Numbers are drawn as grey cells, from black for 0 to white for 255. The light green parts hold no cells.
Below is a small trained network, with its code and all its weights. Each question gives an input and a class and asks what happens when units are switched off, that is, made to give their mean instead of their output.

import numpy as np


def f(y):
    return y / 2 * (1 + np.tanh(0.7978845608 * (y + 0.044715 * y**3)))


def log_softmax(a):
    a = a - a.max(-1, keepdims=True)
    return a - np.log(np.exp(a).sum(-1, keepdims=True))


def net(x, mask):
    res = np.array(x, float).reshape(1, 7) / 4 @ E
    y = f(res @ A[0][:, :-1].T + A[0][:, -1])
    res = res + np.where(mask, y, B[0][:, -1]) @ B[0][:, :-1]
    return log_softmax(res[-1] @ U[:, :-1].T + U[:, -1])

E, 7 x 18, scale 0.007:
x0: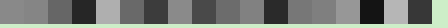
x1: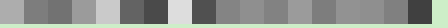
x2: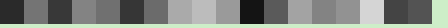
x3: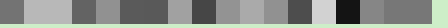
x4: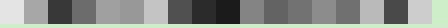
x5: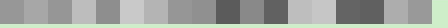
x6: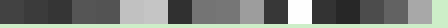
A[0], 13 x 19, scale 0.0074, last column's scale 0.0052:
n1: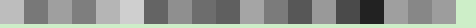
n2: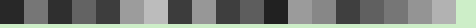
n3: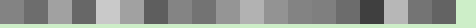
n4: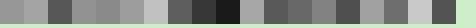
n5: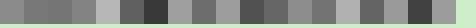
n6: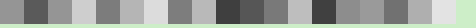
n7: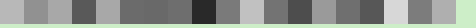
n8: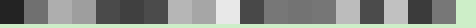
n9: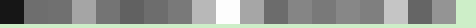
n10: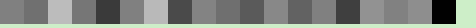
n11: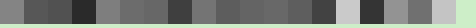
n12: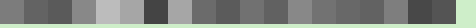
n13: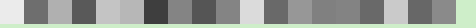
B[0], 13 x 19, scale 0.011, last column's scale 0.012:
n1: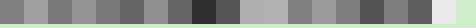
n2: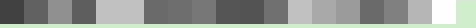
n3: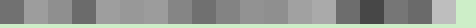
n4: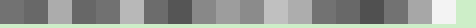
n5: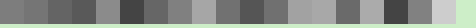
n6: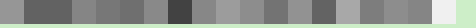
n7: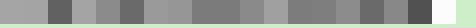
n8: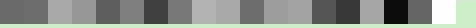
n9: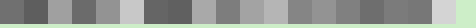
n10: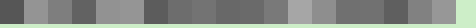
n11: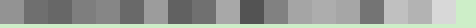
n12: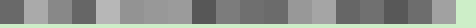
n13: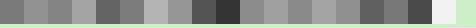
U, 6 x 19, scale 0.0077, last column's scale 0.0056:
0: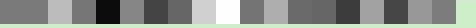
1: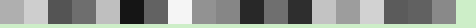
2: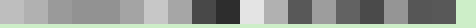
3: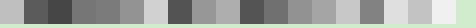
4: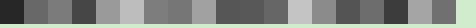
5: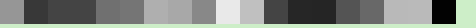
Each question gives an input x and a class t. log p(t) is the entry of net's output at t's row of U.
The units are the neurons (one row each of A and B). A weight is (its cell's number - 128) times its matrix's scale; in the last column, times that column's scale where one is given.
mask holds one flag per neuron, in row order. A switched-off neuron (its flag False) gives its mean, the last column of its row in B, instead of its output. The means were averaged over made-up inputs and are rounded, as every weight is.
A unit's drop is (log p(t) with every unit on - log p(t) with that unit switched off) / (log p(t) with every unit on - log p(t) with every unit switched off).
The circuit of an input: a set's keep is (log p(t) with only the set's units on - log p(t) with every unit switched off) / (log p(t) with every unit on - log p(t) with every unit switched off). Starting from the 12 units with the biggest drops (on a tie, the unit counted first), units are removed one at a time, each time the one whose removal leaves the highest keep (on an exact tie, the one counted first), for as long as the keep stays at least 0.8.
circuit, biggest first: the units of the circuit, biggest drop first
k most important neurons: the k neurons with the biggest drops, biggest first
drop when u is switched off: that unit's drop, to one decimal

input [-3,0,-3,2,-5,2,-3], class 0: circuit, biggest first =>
(n8 n2)
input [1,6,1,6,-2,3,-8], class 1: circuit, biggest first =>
(n5)
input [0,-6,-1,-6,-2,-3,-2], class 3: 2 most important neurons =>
(n11 n4)
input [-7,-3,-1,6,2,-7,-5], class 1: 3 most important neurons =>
(n8 n4 n9)
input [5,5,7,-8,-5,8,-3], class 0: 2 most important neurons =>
(n8 n2)
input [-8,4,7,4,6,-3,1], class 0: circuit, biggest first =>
(n2 n13)
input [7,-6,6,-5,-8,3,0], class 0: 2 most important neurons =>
(n8 n13)
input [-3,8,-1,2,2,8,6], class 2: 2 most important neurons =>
(n8 n5)
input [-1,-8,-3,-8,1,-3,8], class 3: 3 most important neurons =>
(n11 n6 n8)
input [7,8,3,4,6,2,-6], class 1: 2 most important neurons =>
(n5 n4)
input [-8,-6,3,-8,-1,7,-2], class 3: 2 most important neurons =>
(n6 n8)
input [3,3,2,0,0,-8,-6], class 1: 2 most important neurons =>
(n4 n5)
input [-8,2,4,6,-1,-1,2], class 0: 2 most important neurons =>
(n2 n13)
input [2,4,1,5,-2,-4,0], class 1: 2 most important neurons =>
(n4 n2)
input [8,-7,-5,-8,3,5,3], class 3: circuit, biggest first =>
(n11)
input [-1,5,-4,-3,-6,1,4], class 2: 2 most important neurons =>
(n2 n4)
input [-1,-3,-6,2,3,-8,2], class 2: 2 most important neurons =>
(n6 n8)
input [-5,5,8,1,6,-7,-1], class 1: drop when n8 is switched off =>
0.1
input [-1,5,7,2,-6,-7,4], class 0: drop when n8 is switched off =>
0.1
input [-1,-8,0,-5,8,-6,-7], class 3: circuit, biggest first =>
(n8)
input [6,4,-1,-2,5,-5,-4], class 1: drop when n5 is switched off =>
0.3
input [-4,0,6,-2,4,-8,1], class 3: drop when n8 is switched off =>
0.4
